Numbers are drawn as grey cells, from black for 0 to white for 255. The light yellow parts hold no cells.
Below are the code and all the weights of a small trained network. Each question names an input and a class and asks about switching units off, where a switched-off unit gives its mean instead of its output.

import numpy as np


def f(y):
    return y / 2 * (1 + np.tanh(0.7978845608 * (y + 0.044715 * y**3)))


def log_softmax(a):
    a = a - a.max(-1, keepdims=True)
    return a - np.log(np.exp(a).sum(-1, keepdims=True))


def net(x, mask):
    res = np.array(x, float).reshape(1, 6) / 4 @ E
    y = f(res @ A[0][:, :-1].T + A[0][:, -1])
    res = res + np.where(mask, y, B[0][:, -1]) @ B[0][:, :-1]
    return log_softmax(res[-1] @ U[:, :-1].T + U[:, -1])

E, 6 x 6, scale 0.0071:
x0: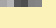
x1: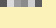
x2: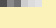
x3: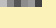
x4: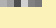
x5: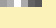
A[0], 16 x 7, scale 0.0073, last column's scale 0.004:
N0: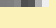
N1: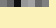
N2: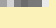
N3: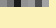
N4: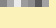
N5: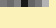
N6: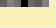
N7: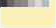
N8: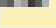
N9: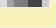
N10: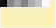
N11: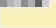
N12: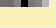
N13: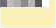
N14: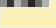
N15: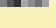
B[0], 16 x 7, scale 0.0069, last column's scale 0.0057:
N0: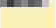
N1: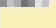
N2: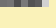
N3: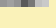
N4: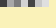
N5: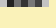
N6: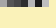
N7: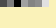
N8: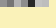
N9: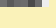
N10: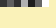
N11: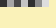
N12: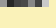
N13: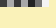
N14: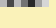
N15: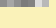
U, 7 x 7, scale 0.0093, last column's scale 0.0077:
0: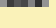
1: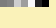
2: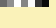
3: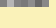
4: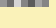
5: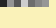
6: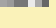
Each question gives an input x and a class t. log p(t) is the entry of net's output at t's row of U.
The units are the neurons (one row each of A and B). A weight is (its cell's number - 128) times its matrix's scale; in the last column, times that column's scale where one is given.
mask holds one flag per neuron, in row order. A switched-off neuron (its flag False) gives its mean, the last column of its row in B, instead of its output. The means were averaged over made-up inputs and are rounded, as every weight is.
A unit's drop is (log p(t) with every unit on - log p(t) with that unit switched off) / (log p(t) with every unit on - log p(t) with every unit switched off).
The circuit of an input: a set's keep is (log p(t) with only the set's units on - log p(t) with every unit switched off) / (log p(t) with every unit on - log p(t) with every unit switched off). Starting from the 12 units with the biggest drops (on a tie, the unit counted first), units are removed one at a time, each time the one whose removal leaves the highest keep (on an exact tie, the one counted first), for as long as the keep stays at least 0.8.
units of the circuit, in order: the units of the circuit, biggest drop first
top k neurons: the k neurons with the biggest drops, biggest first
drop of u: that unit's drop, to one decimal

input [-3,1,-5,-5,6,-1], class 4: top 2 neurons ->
(N7; N10)
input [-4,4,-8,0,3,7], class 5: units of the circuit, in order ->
(N4)
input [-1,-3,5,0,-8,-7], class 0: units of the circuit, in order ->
(N12; N4)
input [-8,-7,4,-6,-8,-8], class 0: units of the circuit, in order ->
(N12; N5)
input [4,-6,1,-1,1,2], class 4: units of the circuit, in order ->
(N7; N10)
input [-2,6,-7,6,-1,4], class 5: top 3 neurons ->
(N4; N11; N13)
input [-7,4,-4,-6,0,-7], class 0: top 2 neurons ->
(N4; N11)
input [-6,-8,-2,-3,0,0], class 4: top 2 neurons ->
(N14; N8)
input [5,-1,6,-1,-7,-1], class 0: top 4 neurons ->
(N4; N11; N12; N13)
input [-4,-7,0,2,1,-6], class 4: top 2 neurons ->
(N1; N15)
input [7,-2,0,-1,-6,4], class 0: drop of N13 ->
0.0
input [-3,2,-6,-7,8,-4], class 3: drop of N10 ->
0.2
